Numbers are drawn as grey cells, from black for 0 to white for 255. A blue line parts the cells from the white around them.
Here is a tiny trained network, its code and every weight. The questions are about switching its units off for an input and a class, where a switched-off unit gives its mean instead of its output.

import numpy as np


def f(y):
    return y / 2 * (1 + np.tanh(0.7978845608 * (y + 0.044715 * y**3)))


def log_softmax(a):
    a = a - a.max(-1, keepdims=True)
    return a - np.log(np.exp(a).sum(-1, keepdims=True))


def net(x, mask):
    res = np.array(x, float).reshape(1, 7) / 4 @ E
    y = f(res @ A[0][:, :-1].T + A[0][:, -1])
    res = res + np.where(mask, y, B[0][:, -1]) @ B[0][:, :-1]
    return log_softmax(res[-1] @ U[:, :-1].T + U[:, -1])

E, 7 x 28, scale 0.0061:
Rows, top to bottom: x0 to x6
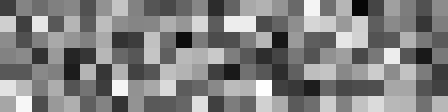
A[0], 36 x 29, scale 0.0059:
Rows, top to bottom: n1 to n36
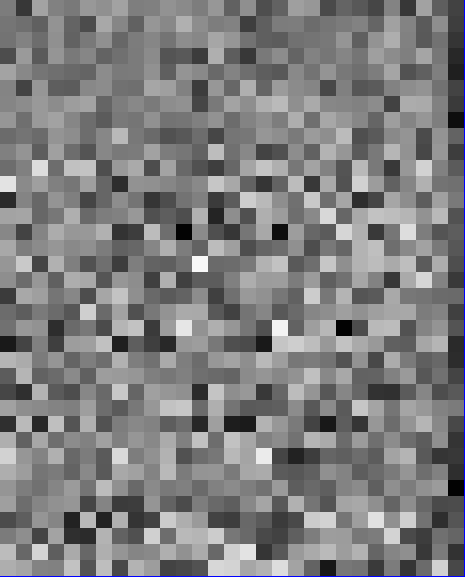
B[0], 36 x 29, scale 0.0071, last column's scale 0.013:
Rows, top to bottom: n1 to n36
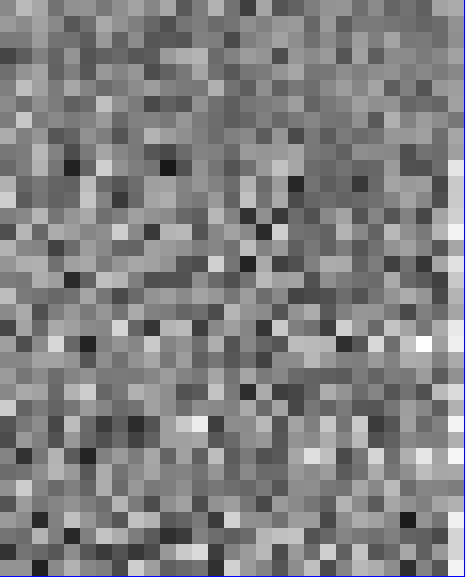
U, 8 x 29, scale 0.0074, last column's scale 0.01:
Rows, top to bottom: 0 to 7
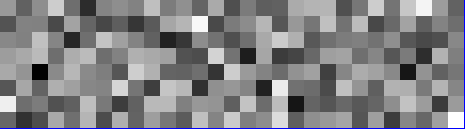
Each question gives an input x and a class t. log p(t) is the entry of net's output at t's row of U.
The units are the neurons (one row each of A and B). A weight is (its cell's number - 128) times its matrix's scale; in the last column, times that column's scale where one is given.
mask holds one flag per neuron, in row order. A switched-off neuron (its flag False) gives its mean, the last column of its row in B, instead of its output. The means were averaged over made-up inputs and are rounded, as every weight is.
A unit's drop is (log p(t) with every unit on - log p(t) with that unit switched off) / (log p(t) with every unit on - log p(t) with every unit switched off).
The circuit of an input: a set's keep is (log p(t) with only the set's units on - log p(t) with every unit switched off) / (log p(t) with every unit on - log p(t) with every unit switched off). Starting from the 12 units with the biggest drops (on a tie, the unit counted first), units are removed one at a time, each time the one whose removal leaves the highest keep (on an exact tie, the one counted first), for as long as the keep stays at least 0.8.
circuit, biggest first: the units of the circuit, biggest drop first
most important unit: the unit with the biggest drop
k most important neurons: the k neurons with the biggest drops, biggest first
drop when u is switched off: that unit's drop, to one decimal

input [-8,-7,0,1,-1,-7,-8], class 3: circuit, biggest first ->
[n25]
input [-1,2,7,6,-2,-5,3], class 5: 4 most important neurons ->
[n15; n32; n11; n29]
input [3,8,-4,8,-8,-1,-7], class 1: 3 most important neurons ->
[n35; n28; n11]
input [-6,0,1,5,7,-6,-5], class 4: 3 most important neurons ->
[n33; n29; n20]
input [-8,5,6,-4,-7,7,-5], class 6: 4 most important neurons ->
[n12; n22; n16; n33]
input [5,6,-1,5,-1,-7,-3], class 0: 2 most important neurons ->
[n22; n27]
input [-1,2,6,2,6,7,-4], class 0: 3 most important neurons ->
[n29; n36; n21]
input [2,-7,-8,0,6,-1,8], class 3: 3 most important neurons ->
[n17; n14; n15]
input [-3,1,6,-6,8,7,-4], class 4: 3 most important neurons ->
[n33; n22; n20]
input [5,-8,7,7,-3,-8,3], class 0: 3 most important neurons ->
[n22; n35; n28]
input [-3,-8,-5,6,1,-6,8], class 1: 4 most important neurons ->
[n27; n4; n25; n29]
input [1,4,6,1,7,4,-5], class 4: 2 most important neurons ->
[n33; n21]
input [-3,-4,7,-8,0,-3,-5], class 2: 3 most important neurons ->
[n11; n18; n21]
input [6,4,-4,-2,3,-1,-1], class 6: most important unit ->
n13
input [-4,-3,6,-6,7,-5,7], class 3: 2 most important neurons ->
[n17; n14]
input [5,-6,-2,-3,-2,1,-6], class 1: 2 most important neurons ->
[n27; n17]
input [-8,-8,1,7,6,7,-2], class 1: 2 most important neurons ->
[n27; n22]
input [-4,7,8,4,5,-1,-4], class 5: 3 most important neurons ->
[n15; n27; n32]
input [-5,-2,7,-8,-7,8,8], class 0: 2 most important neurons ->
[n29; n34]
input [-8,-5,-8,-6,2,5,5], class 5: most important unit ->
n21
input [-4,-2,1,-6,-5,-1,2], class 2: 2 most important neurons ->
[n11; n33]
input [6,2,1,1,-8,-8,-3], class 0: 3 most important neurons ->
[n22; n33; n20]
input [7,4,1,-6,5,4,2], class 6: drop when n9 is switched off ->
0.2
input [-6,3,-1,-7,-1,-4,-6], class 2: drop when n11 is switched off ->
0.9
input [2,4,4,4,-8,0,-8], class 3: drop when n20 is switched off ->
0.2
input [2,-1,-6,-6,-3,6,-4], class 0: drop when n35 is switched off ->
-0.1
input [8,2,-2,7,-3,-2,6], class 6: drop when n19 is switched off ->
0.9
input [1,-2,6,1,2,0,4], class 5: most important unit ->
n15
